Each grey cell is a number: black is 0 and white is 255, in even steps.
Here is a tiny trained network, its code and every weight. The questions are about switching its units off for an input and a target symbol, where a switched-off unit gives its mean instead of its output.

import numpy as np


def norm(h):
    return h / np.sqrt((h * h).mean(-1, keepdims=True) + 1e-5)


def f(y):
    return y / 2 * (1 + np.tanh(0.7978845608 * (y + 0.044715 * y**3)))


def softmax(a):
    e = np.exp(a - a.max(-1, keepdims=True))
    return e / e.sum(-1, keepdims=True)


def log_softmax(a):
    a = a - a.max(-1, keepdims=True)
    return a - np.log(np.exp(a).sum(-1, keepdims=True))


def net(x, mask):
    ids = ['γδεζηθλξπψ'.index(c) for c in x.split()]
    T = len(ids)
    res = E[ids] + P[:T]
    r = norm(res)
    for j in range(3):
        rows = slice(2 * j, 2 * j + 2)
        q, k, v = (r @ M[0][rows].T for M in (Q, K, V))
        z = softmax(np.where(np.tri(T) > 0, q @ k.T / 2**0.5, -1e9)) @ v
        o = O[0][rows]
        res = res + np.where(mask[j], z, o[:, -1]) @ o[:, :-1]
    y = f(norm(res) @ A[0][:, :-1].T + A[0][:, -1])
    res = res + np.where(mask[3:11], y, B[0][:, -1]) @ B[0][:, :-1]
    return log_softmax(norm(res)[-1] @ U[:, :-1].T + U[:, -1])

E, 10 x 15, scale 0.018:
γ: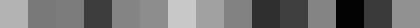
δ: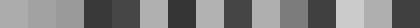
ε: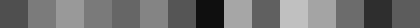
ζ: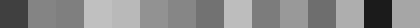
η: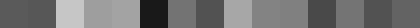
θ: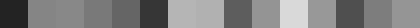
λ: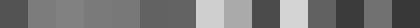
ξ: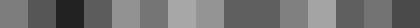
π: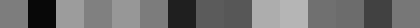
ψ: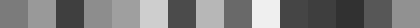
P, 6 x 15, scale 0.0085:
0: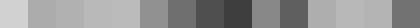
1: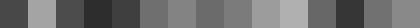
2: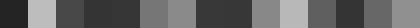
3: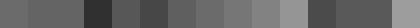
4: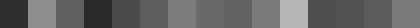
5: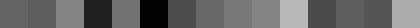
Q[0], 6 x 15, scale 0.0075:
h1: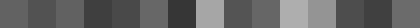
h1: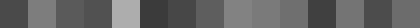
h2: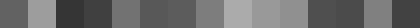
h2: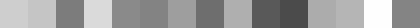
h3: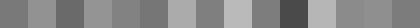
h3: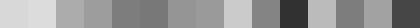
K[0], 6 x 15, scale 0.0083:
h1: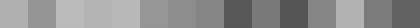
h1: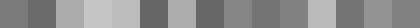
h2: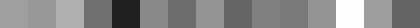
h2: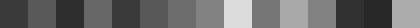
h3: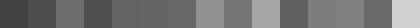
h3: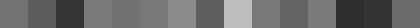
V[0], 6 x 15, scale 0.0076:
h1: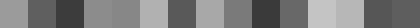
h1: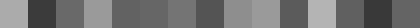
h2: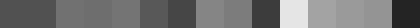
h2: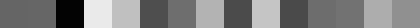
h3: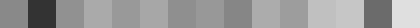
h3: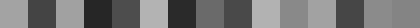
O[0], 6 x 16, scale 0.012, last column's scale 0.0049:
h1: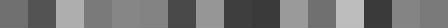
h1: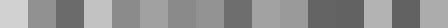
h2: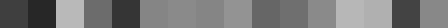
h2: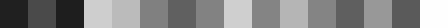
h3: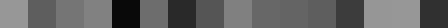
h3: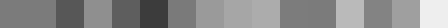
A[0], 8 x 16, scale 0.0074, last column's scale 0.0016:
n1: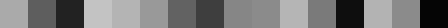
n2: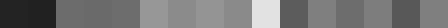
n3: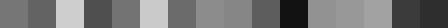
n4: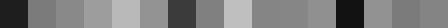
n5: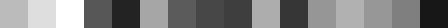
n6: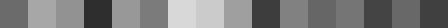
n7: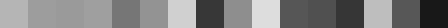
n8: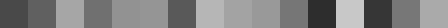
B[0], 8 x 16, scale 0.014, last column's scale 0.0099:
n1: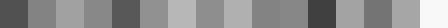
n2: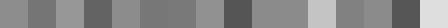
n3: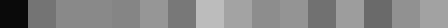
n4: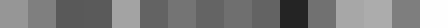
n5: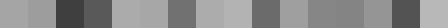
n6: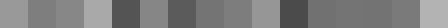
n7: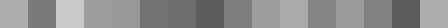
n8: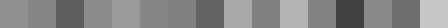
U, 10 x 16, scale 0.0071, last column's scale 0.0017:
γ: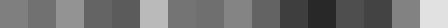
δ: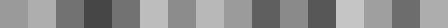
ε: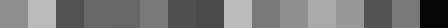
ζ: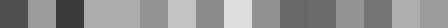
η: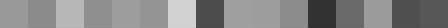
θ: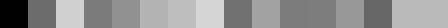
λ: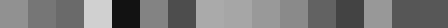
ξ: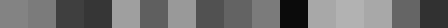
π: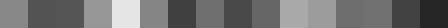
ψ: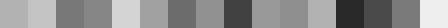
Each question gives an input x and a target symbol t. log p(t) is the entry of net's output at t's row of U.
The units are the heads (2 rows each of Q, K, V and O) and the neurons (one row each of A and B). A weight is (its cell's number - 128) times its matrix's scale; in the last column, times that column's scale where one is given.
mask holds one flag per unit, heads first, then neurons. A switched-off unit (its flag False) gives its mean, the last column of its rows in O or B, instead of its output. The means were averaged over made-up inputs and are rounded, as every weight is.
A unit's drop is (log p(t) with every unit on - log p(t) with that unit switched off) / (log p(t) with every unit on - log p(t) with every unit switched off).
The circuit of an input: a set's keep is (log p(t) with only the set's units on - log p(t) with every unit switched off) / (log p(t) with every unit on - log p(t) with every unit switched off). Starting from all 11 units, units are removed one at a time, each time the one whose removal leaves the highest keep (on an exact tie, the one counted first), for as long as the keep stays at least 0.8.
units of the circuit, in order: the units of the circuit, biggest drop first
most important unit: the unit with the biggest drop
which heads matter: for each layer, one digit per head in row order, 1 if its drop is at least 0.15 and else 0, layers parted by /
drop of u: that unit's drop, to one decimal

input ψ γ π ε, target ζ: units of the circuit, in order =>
[h2; n1]
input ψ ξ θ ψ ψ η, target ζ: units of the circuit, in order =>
[h2; n1]
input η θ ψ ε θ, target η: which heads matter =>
101
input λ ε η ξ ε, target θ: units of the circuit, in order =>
[h2; n3]
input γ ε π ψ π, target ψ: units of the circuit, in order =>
[h2]
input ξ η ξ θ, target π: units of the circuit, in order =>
[h1; n1]
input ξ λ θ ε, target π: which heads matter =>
100
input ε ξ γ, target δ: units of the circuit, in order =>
[h2; n5]
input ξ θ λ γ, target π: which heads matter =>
110
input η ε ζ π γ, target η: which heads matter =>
100
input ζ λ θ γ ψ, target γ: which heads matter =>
001
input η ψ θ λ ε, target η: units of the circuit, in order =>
[h1; n7; h3]
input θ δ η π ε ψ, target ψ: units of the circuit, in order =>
[h2; n1; n4]
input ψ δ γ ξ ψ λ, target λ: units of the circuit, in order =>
[n6; h2; n4]
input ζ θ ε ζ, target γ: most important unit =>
h3
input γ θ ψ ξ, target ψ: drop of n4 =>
0.1
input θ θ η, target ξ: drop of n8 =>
0.0
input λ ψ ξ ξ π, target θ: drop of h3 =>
0.1
